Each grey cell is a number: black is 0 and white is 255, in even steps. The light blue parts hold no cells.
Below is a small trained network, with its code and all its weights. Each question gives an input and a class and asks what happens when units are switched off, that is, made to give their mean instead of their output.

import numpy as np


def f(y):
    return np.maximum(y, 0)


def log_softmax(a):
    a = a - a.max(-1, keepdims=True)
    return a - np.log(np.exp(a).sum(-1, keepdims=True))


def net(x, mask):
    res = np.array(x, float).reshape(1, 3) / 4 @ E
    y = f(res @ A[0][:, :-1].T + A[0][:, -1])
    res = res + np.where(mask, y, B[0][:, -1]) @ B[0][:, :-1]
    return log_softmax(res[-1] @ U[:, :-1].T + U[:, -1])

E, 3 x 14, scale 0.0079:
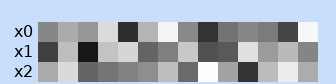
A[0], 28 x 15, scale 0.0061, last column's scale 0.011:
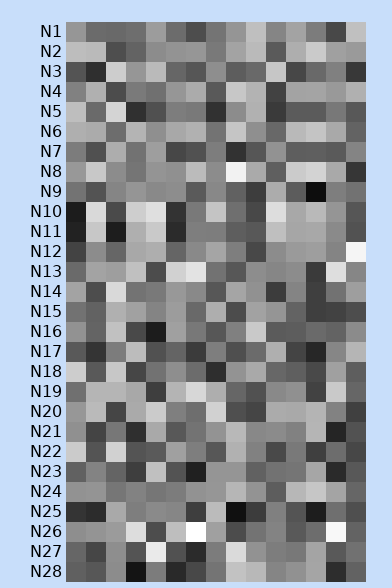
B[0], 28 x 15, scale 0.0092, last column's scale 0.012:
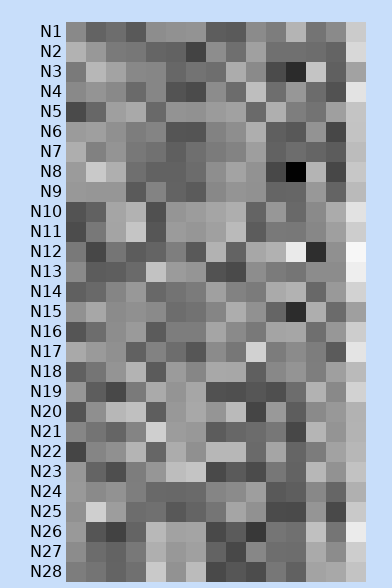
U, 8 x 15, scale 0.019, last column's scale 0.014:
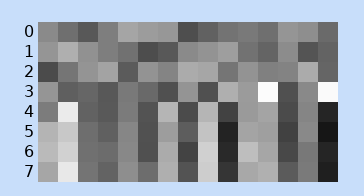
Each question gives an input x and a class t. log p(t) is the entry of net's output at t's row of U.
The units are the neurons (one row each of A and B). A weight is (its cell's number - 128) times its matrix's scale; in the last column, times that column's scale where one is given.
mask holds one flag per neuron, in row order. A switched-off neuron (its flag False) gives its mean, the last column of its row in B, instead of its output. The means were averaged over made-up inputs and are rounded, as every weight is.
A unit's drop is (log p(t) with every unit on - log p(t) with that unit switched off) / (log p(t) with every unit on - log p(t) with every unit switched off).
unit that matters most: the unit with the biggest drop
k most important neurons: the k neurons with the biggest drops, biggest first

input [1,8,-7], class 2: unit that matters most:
N10
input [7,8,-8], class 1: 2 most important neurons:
(N25 N17)
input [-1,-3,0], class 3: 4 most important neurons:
(N10 N11 N20 N8)
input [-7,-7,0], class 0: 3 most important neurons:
(N28 N27 N21)
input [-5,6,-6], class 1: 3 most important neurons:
(N25 N17 N7)
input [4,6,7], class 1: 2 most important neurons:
(N6 N8)
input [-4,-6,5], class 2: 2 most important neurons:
(N5 N22)
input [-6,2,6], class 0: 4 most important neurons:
(N28 N23 N27 N21)
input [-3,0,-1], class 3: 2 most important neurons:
(N26 N19)
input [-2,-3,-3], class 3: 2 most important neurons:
(N8 N10)
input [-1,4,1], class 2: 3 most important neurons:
(N10 N11 N17)
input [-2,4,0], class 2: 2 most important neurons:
(N10 N11)
